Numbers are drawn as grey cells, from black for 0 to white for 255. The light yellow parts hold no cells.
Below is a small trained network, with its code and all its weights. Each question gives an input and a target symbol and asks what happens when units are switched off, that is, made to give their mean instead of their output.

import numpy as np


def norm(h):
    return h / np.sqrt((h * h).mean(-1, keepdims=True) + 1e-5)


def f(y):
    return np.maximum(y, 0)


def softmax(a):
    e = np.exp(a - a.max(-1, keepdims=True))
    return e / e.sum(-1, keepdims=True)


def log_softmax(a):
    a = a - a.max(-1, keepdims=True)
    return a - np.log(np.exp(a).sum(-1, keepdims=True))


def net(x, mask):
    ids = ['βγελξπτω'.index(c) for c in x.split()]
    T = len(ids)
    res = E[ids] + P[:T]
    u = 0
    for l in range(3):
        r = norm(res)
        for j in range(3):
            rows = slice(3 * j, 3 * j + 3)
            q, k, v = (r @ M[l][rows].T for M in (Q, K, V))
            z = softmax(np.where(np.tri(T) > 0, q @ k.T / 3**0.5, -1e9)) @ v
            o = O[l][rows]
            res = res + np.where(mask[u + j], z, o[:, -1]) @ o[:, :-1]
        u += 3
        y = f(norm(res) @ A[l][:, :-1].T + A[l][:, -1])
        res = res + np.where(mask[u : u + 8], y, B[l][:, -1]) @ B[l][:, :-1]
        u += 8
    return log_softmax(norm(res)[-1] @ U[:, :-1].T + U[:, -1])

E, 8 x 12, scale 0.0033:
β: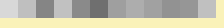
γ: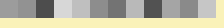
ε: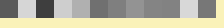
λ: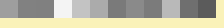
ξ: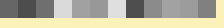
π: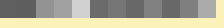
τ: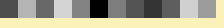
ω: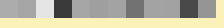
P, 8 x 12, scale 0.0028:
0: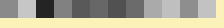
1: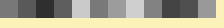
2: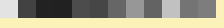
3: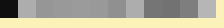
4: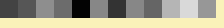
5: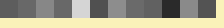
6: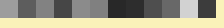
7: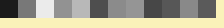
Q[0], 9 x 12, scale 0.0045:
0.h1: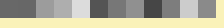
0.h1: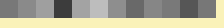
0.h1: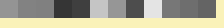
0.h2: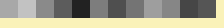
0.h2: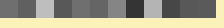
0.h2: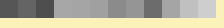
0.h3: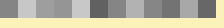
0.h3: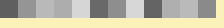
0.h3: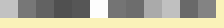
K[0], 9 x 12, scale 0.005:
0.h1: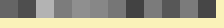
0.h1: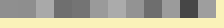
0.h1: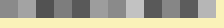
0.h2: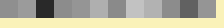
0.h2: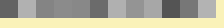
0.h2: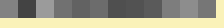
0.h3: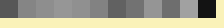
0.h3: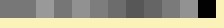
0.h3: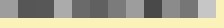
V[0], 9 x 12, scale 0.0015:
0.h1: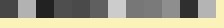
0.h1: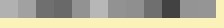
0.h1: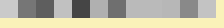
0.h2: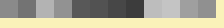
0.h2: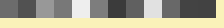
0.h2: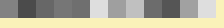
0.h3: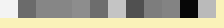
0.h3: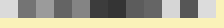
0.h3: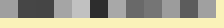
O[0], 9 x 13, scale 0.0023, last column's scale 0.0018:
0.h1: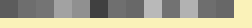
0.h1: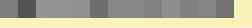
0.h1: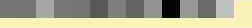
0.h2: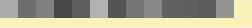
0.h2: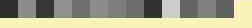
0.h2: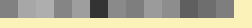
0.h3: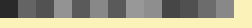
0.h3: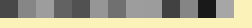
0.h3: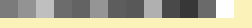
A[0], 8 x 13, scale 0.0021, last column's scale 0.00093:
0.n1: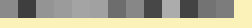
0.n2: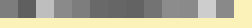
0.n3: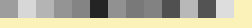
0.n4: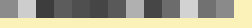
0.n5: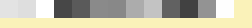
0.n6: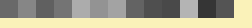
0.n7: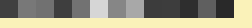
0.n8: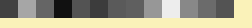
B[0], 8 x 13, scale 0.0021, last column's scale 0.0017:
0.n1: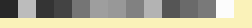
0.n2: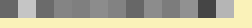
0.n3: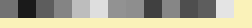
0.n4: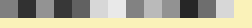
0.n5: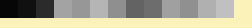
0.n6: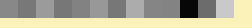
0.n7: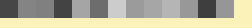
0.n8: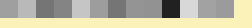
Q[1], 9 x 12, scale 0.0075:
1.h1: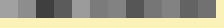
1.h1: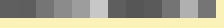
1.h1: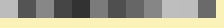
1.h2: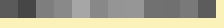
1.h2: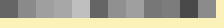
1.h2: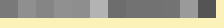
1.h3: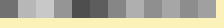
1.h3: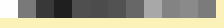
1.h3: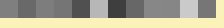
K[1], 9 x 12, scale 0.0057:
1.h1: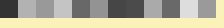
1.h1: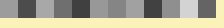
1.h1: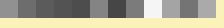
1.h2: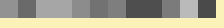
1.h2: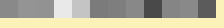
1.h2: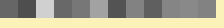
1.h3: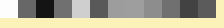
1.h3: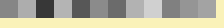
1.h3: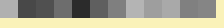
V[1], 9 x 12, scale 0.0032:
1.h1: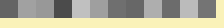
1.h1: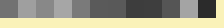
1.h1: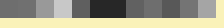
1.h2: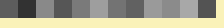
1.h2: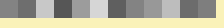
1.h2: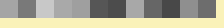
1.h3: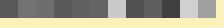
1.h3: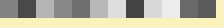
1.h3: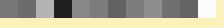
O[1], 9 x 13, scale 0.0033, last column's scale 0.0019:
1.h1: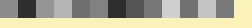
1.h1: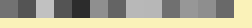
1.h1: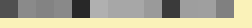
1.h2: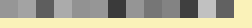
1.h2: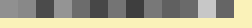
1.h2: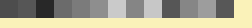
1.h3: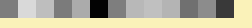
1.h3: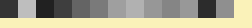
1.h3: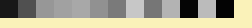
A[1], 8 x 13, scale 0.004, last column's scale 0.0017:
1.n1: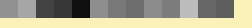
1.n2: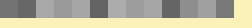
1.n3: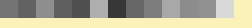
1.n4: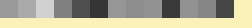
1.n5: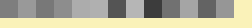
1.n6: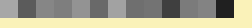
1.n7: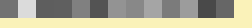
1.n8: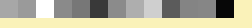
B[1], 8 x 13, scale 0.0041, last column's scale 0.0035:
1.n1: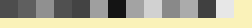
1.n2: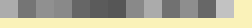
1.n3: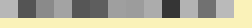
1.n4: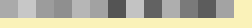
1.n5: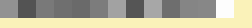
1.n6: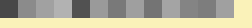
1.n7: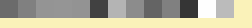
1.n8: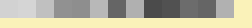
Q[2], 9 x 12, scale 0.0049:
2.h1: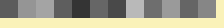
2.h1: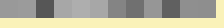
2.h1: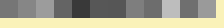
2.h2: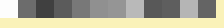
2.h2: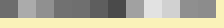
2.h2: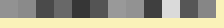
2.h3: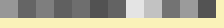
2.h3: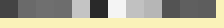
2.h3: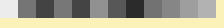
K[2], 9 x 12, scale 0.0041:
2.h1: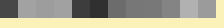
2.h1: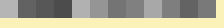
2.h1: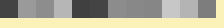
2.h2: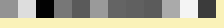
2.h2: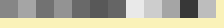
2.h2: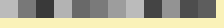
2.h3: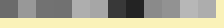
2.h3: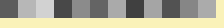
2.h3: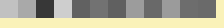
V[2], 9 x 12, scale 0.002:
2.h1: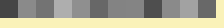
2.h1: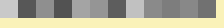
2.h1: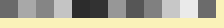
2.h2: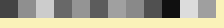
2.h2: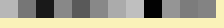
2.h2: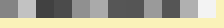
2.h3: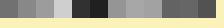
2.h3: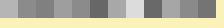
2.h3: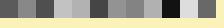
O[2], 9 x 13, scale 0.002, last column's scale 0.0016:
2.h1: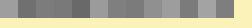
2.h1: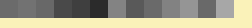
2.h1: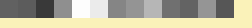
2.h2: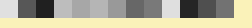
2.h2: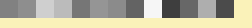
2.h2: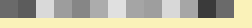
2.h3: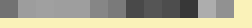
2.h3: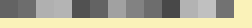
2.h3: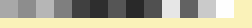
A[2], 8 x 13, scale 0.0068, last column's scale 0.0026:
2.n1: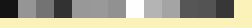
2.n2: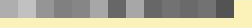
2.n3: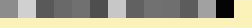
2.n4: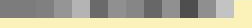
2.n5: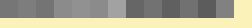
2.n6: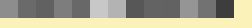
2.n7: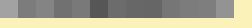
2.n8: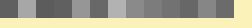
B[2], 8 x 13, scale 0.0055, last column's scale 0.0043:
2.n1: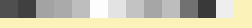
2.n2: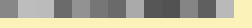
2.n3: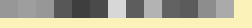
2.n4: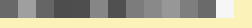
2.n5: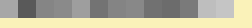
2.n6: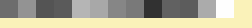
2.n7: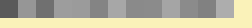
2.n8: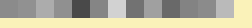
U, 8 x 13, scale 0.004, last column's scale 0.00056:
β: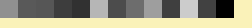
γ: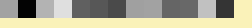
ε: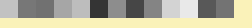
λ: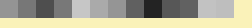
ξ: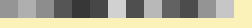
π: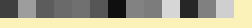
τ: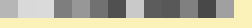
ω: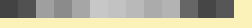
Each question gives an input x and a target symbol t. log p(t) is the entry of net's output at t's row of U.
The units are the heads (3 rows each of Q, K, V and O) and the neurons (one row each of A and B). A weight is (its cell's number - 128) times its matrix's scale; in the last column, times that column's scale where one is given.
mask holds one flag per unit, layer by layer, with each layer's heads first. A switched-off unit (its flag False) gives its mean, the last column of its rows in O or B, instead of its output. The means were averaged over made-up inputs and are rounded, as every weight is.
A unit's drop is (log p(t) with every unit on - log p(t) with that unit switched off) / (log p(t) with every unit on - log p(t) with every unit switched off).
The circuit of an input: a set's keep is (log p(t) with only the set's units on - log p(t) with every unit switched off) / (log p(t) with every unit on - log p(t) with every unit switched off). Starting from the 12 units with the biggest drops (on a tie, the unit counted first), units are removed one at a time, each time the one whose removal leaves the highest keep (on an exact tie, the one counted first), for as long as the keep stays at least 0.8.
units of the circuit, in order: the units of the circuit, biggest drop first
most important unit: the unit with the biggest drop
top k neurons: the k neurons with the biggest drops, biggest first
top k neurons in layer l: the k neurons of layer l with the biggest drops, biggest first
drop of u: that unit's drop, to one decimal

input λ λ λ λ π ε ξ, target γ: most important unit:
1.h1
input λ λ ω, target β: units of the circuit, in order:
(1.n1, 1.h3)
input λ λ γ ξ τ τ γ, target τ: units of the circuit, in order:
(1.h3, 2.n2)
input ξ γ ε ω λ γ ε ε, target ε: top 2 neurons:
(2.n1, 2.n6)
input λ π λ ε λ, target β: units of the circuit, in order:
(1.h3, 2.n1)
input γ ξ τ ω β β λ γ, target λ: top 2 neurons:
(1.n7, 2.n6)
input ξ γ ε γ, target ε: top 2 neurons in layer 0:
(0.n4, 0.n3)
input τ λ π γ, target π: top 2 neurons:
(2.n4, 2.n1)
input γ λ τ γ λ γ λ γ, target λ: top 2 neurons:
(2.n6, 2.n1)
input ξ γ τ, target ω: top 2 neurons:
(1.n1, 2.n1)
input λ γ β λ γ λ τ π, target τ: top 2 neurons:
(0.n4, 1.n8)
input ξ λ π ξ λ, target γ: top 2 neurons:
(1.n3, 2.n1)
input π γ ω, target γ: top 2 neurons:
(0.n5, 1.n3)
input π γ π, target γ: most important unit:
1.h3
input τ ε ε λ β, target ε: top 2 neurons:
(0.n4, 2.n1)
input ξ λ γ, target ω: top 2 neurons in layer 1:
(1.n1, 1.n7)
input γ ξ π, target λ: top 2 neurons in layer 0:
(0.n4, 0.n1)
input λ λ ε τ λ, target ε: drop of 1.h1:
0.6
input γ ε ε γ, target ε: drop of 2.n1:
0.2
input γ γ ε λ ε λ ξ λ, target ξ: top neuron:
(1.n7)
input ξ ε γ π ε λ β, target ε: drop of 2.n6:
0.1
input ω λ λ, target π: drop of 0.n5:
0.1
